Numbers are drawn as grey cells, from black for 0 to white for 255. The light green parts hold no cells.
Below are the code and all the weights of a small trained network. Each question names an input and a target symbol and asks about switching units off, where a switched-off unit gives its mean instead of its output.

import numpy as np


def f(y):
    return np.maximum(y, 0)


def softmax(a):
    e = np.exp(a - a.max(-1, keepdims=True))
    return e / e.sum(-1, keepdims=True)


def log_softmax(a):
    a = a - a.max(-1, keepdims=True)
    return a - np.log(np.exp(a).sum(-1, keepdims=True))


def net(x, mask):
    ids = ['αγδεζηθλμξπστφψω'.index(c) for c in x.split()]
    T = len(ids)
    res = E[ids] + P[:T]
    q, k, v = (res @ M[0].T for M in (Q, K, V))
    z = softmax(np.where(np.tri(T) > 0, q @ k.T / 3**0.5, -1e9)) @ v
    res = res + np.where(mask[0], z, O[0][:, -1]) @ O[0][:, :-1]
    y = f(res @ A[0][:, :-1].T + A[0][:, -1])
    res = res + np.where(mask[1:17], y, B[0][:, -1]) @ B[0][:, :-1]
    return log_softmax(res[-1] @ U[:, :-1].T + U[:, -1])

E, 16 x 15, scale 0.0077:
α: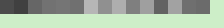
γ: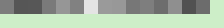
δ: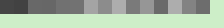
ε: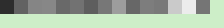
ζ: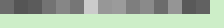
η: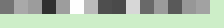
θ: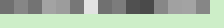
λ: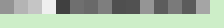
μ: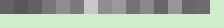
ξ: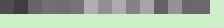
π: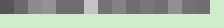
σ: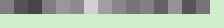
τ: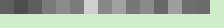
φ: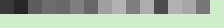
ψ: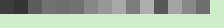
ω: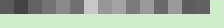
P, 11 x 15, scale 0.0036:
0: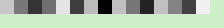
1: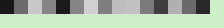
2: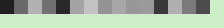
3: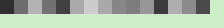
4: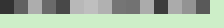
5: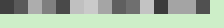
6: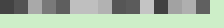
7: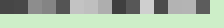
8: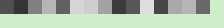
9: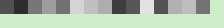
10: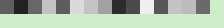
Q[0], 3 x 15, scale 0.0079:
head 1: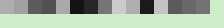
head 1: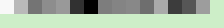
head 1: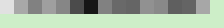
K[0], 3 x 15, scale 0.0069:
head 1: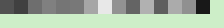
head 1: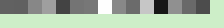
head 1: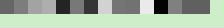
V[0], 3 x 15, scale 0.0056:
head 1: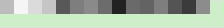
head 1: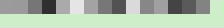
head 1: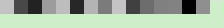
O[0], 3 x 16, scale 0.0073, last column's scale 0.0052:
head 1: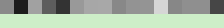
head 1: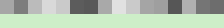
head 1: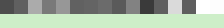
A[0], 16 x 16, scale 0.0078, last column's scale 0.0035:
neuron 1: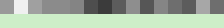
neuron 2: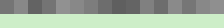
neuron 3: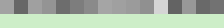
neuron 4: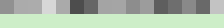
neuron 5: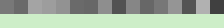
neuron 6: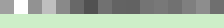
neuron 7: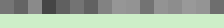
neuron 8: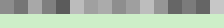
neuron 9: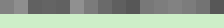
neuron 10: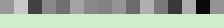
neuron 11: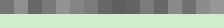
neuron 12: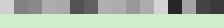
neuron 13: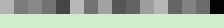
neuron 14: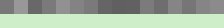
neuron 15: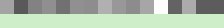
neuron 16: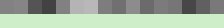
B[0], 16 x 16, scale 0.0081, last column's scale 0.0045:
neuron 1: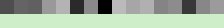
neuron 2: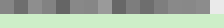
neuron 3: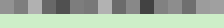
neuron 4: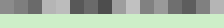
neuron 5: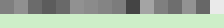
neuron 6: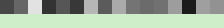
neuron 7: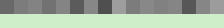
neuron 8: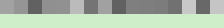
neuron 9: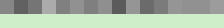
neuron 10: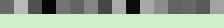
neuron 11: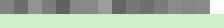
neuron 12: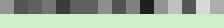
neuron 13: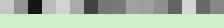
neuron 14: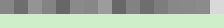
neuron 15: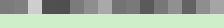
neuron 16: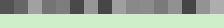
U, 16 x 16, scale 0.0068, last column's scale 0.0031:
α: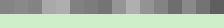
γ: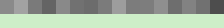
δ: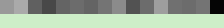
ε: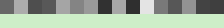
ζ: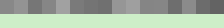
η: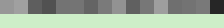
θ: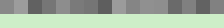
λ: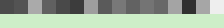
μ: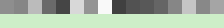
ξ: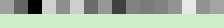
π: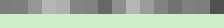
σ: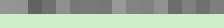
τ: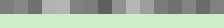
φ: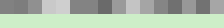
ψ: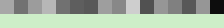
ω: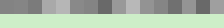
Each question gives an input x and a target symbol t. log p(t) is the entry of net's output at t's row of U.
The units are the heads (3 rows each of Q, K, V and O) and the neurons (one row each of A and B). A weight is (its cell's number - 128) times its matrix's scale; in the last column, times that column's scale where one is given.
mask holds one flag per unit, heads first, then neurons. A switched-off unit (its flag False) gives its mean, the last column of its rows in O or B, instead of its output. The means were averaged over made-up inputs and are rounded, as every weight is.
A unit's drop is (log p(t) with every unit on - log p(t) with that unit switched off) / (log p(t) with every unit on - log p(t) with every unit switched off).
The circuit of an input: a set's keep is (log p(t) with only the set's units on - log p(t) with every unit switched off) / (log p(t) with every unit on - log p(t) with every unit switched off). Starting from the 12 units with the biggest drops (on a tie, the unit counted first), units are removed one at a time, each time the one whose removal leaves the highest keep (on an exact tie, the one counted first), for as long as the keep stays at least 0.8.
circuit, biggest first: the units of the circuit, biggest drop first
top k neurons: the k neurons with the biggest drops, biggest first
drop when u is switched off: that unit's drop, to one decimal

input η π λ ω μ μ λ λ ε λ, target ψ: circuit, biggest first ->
(head 1; neuron 4; neuron 12)
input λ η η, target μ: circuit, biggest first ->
(head 1; neuron 8; neuron 15)
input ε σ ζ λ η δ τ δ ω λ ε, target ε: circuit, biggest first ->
(head 1; neuron 10)
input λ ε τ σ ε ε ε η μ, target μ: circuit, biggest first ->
(head 1; neuron 15; neuron 8)
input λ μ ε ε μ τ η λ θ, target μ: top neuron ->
(neuron 15)
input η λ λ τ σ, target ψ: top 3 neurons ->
(neuron 4; neuron 12; neuron 3)
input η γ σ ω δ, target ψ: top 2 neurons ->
(neuron 4; neuron 12)
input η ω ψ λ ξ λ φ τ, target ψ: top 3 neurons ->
(neuron 4; neuron 12; neuron 3)
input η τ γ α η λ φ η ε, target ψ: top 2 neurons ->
(neuron 4; neuron 12)
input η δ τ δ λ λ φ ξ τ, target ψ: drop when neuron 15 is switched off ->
0.1
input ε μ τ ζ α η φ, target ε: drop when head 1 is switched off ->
0.9
